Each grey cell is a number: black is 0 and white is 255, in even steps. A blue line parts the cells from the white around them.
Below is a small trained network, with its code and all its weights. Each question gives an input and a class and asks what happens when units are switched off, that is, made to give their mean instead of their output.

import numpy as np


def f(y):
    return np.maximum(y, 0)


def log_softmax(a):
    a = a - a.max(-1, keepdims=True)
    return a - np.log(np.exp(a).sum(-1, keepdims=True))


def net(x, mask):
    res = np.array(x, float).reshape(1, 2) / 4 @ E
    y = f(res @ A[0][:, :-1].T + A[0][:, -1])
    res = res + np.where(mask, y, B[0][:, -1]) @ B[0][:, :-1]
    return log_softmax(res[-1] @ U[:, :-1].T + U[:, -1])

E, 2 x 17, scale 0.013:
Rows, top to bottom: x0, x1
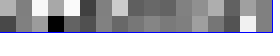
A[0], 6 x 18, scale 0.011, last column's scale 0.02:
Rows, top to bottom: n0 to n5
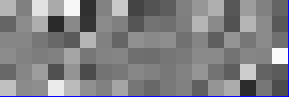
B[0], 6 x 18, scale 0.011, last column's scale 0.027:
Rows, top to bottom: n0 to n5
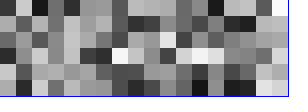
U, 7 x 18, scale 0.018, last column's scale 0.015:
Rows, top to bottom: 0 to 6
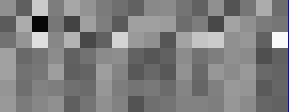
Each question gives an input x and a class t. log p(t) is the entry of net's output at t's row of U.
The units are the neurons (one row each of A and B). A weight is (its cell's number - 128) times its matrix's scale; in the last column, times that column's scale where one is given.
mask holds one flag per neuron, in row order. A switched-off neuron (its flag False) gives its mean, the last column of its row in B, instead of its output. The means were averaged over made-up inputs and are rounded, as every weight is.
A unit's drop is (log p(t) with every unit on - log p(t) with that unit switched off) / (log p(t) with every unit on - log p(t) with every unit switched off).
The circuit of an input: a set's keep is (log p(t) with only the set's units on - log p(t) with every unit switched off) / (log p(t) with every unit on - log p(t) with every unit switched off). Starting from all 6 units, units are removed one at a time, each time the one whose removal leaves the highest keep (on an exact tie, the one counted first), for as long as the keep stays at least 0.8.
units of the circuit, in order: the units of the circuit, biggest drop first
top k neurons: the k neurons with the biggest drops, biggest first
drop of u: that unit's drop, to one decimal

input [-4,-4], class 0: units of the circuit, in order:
n0
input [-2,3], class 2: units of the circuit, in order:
n0, n5
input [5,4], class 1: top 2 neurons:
n0, n5
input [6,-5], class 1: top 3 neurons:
n0, n1, n4
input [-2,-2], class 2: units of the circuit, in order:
n0, n5
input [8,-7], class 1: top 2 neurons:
n0, n1
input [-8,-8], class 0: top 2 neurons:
n0, n5
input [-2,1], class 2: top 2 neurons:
n0, n5
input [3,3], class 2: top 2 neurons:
n5, n3
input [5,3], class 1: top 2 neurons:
n0, n5
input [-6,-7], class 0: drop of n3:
0.0
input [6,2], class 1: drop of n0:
1.9
